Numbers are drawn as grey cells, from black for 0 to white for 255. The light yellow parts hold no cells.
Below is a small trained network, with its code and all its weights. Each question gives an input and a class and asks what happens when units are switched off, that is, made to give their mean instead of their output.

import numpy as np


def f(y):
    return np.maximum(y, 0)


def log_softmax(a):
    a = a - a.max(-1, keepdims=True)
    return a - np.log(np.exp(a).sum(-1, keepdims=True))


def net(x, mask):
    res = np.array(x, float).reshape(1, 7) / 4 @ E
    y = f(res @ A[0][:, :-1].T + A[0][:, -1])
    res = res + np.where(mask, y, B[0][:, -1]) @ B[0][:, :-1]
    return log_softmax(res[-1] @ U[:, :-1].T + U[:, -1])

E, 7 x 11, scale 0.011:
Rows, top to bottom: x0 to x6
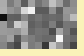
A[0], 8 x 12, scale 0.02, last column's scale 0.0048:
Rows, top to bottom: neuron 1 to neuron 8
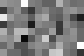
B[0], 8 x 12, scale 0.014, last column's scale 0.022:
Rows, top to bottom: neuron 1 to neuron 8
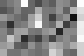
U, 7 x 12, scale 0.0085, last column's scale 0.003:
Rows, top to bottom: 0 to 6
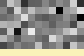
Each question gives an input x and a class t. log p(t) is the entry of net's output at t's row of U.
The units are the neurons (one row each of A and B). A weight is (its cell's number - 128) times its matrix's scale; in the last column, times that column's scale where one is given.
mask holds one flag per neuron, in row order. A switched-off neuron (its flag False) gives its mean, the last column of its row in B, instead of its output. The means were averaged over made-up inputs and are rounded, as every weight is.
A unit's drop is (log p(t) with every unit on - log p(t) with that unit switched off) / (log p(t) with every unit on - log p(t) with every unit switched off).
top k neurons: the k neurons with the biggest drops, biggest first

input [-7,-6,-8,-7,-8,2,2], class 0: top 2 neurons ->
neuron 6; neuron 7
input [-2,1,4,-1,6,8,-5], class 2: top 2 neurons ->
neuron 1; neuron 6
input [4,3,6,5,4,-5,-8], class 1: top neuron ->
neuron 5
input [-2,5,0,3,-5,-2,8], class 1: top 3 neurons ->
neuron 5; neuron 6; neuron 3
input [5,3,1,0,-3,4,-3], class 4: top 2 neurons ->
neuron 6; neuron 5
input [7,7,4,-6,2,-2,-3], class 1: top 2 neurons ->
neuron 1; neuron 6
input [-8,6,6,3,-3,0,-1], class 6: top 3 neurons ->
neuron 4; neuron 2; neuron 3
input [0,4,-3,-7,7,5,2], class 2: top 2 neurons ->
neuron 1; neuron 4
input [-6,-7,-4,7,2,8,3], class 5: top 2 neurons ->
neuron 8; neuron 5
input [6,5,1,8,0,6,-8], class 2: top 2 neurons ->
neuron 1; neuron 7
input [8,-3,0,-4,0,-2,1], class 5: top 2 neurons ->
neuron 8; neuron 2
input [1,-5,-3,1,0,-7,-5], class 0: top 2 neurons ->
neuron 6; neuron 2
